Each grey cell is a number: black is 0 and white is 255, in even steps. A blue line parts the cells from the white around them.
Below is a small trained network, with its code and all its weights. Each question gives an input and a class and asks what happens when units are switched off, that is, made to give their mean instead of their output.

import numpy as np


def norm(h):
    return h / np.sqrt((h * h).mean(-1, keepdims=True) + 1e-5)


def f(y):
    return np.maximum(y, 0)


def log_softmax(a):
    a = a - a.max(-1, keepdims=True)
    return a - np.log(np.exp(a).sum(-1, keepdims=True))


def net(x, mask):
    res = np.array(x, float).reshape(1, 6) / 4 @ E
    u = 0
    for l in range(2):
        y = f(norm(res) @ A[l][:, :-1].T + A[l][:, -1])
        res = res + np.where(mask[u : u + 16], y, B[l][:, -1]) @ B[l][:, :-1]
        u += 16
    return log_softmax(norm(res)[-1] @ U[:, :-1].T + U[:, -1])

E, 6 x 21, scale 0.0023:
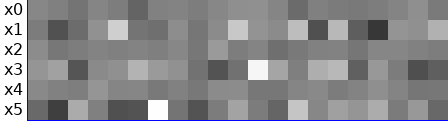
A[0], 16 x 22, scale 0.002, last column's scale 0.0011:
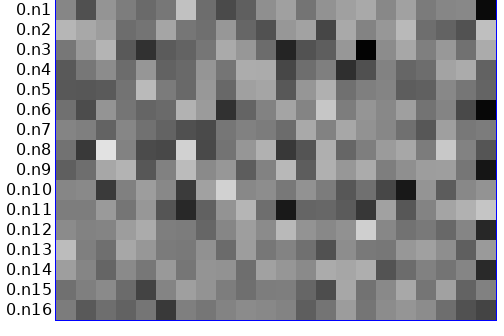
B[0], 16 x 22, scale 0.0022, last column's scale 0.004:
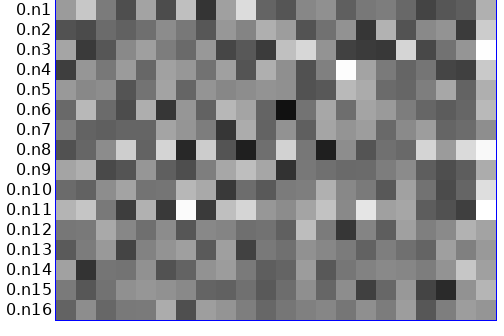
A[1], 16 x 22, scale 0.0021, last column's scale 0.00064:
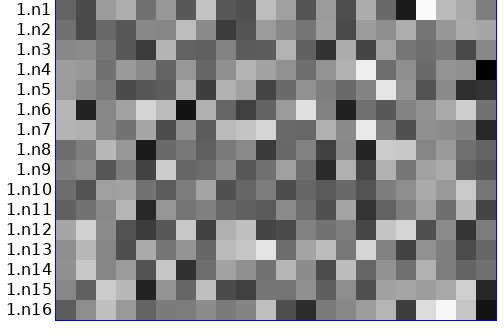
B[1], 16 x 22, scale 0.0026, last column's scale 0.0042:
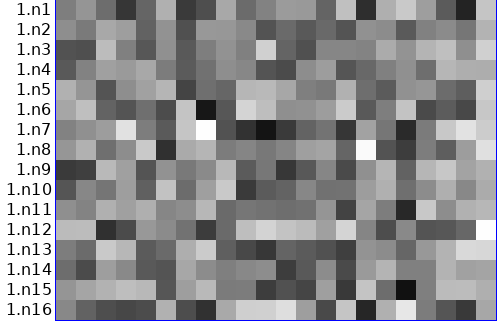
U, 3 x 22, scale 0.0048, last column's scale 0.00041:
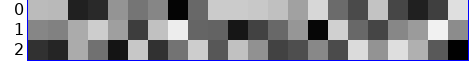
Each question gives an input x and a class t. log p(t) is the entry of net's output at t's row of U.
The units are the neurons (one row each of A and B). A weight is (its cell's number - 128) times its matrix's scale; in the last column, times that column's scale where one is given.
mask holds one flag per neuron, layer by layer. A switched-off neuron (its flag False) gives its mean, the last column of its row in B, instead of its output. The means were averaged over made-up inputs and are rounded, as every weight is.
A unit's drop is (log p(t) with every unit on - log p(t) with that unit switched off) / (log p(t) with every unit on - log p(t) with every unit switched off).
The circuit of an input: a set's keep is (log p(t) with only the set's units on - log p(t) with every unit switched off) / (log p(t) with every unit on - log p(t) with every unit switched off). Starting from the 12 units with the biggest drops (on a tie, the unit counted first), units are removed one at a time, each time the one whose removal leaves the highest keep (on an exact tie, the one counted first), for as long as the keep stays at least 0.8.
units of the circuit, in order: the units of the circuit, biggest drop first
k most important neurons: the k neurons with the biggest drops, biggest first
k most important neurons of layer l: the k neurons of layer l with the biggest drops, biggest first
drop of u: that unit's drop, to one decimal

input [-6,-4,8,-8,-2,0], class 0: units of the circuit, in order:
1.n12
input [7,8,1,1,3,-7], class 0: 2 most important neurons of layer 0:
0.n10; 0.n6
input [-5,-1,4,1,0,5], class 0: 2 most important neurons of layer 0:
0.n1; 0.n6
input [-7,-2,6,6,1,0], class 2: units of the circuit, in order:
0.n11; 0.n2; 1.n3
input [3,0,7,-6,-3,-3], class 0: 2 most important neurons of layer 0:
0.n3; 0.n11
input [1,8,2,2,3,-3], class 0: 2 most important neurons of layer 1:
1.n6; 1.n1
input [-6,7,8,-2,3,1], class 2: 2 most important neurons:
1.n1; 1.n16
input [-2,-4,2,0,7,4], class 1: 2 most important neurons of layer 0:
0.n8; 0.n11
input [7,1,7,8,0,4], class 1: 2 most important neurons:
0.n3; 1.n13
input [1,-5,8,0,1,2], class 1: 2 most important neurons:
0.n11; 1.n8
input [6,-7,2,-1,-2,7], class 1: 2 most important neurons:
0.n8; 0.n11
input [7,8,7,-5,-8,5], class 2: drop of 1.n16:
0.1
